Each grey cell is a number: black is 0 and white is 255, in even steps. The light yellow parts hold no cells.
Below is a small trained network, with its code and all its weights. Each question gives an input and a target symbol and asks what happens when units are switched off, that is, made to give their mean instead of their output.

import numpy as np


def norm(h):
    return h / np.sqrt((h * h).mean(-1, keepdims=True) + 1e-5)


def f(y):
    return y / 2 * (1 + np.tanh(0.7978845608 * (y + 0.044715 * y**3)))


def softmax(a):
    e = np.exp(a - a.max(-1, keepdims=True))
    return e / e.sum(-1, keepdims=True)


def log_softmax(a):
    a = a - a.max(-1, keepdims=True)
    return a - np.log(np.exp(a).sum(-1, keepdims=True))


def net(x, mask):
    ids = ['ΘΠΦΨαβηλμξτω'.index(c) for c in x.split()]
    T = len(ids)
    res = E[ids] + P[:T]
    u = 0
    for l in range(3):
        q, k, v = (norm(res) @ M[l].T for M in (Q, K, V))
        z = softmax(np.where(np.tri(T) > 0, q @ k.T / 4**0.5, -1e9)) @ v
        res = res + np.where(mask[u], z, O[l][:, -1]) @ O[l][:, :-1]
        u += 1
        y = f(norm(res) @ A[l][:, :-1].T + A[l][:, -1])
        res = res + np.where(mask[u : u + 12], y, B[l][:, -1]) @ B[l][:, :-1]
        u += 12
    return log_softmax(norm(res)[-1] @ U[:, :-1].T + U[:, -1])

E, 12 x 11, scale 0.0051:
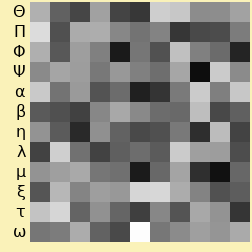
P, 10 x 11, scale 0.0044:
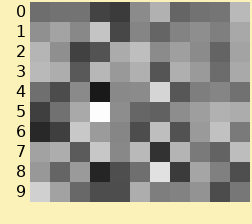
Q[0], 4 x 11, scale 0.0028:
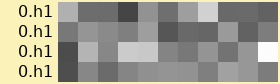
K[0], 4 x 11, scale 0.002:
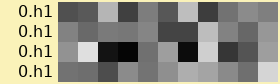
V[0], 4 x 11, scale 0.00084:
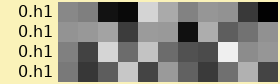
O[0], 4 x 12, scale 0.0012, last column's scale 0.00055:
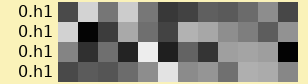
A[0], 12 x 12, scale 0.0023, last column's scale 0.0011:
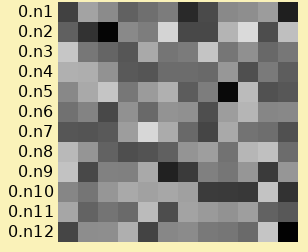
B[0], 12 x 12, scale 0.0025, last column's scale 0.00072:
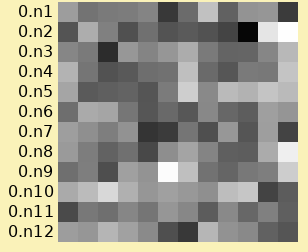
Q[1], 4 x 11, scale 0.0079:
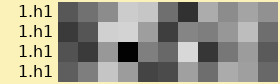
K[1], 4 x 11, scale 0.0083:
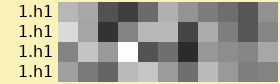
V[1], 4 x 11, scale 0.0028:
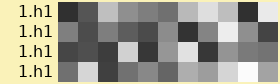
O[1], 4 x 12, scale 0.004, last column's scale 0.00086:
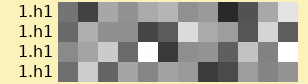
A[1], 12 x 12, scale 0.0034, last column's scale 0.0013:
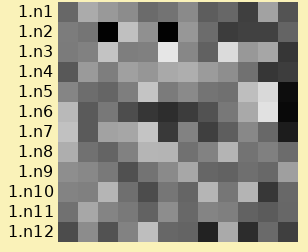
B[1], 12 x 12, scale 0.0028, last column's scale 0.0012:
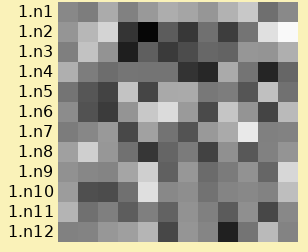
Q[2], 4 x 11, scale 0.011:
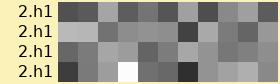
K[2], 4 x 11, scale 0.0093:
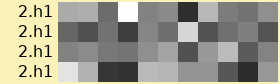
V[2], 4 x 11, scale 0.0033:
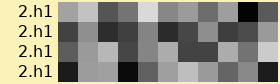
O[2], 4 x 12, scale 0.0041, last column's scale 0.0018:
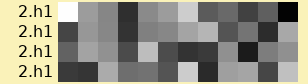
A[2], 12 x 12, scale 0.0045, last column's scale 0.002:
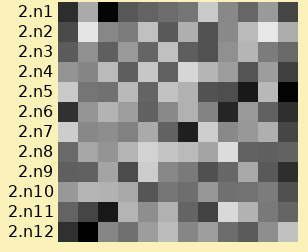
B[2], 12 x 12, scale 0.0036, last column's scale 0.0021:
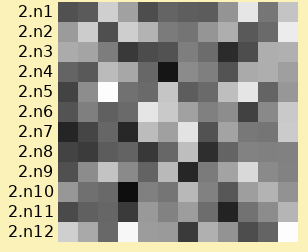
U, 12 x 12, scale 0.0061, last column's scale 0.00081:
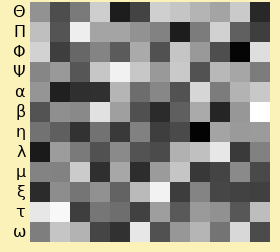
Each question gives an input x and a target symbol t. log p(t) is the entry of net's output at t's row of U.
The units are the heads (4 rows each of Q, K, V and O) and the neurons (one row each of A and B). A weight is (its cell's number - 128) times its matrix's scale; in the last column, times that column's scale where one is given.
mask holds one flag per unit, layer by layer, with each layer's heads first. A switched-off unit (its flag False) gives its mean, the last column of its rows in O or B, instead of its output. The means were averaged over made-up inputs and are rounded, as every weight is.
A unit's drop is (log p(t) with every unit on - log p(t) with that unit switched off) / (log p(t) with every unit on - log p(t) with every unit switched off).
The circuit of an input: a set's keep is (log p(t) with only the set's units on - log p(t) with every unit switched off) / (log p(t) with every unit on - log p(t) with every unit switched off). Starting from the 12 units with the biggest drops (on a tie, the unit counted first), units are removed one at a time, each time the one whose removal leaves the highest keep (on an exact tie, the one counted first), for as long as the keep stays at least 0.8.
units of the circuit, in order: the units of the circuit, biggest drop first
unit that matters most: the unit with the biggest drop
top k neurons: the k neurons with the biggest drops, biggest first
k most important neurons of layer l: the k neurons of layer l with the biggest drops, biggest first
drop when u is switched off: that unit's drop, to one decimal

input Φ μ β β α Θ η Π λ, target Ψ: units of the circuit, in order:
[1.h1 2.h1]
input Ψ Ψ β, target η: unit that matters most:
1.h1
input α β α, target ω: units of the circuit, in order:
[1.h1 2.n5]
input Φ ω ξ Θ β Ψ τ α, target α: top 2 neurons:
[2.n7 1.n6]
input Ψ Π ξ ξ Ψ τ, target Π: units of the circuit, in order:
[2.h1 1.h1]
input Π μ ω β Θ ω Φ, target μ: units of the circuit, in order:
[2.h1 1.h1]
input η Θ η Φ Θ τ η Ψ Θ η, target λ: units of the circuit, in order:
[2.h1 1.h1]
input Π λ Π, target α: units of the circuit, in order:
[1.h1 2.n7]
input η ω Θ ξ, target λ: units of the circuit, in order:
[2.h1 1.h1]
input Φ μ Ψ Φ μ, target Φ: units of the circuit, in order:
[1.h1 2.n12]
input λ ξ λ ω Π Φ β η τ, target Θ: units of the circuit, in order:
[1.h1 2.h1]
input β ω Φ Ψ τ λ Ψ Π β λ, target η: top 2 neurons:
[2.n3 2.n11]
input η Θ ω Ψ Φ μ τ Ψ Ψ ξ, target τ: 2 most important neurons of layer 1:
[1.n4 1.n3]
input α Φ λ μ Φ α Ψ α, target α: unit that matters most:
1.n6
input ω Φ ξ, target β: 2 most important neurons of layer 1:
[1.n3 1.n6]
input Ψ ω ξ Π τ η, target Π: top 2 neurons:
[2.n5 1.n3]
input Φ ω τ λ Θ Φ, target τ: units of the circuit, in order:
[1.h1 2.h1]
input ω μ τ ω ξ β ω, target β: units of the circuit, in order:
[2.h1 2.n2]
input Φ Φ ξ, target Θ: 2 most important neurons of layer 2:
[2.n4 2.n7]
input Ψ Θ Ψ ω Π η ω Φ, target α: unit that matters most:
2.n7
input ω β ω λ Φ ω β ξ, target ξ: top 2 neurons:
[2.n8 1.n4]
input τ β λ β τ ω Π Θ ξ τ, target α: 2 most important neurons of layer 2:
[2.n7 2.n12]
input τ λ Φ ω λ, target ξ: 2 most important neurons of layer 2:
[2.n6 2.n5]
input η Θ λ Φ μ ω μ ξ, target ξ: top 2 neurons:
[2.n8 1.n8]
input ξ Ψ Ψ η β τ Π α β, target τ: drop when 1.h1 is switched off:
1.0
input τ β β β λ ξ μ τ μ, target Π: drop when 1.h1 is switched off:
0.2
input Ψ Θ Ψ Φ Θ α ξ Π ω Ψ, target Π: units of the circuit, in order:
[2.h1]
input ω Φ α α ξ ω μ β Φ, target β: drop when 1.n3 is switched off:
0.1
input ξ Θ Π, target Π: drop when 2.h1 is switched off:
0.1
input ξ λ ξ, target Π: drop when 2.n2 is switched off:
0.0
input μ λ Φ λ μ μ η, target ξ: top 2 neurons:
[2.n6 0.n9]
